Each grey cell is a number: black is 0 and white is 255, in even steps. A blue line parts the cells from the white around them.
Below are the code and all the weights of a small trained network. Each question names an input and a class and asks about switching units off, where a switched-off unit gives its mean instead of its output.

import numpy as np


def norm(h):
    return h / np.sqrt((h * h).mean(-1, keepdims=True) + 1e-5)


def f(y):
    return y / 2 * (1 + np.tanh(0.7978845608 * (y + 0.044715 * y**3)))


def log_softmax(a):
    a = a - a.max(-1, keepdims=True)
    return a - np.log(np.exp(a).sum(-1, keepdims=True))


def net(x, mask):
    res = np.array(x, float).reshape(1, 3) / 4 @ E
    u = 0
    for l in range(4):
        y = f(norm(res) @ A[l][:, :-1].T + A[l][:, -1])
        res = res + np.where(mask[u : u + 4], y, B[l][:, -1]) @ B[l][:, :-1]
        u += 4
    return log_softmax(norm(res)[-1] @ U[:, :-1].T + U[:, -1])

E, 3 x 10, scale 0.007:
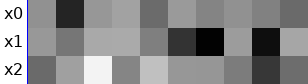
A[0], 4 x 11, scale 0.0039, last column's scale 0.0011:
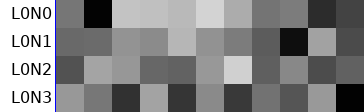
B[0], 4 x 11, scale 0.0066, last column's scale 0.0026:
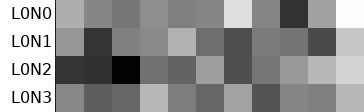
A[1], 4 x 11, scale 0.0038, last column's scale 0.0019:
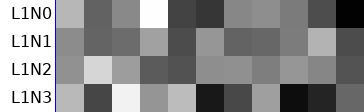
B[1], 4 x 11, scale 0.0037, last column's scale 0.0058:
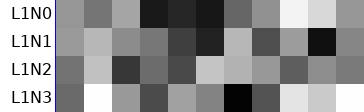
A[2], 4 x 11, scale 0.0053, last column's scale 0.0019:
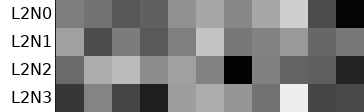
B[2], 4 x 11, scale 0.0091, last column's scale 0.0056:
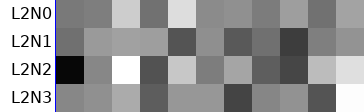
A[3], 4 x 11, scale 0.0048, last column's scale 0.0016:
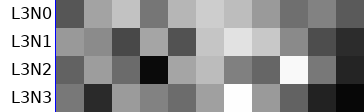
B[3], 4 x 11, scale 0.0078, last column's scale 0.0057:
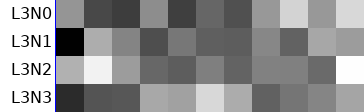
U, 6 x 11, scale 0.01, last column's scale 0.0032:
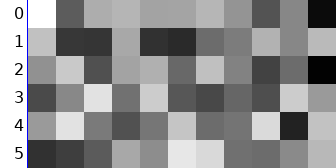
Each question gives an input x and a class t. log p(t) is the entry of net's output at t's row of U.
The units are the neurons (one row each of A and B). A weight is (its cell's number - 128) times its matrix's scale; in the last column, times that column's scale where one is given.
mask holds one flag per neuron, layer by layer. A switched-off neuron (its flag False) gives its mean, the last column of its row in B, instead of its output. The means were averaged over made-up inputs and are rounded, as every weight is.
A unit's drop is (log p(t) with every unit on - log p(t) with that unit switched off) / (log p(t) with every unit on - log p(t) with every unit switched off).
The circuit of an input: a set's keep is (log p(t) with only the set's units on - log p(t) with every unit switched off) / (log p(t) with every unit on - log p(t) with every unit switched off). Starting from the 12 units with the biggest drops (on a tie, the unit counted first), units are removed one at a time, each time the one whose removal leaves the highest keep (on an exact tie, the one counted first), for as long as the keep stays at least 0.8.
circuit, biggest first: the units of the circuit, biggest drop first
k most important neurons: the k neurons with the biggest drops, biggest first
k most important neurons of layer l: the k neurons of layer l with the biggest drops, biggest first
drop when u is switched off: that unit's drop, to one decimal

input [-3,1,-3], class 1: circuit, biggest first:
[L2N2, L1N3]
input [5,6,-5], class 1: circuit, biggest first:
[L0N3, L2N2]
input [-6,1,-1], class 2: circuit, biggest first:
[L1N3, L2N3, L2N2, L3N0]
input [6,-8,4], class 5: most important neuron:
[L0N0]
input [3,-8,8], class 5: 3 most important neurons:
[L0N0, L1N3, L3N3]
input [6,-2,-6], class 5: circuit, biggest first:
[L1N3, L3N3]
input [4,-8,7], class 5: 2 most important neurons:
[L0N0, L1N3]
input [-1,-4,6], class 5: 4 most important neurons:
[L1N3, L0N0, L3N3, L1N0]
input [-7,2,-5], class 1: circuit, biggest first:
[L2N2, L1N3]
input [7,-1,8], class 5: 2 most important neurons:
[L0N0, L3N3]
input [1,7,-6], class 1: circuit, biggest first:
[L0N3, L2N2]
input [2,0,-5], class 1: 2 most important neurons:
[L1N3, L0N3]
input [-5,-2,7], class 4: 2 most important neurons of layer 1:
[L1N3, L1N2]
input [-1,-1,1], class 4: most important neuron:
[L2N2]
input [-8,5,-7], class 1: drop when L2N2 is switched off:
0.2
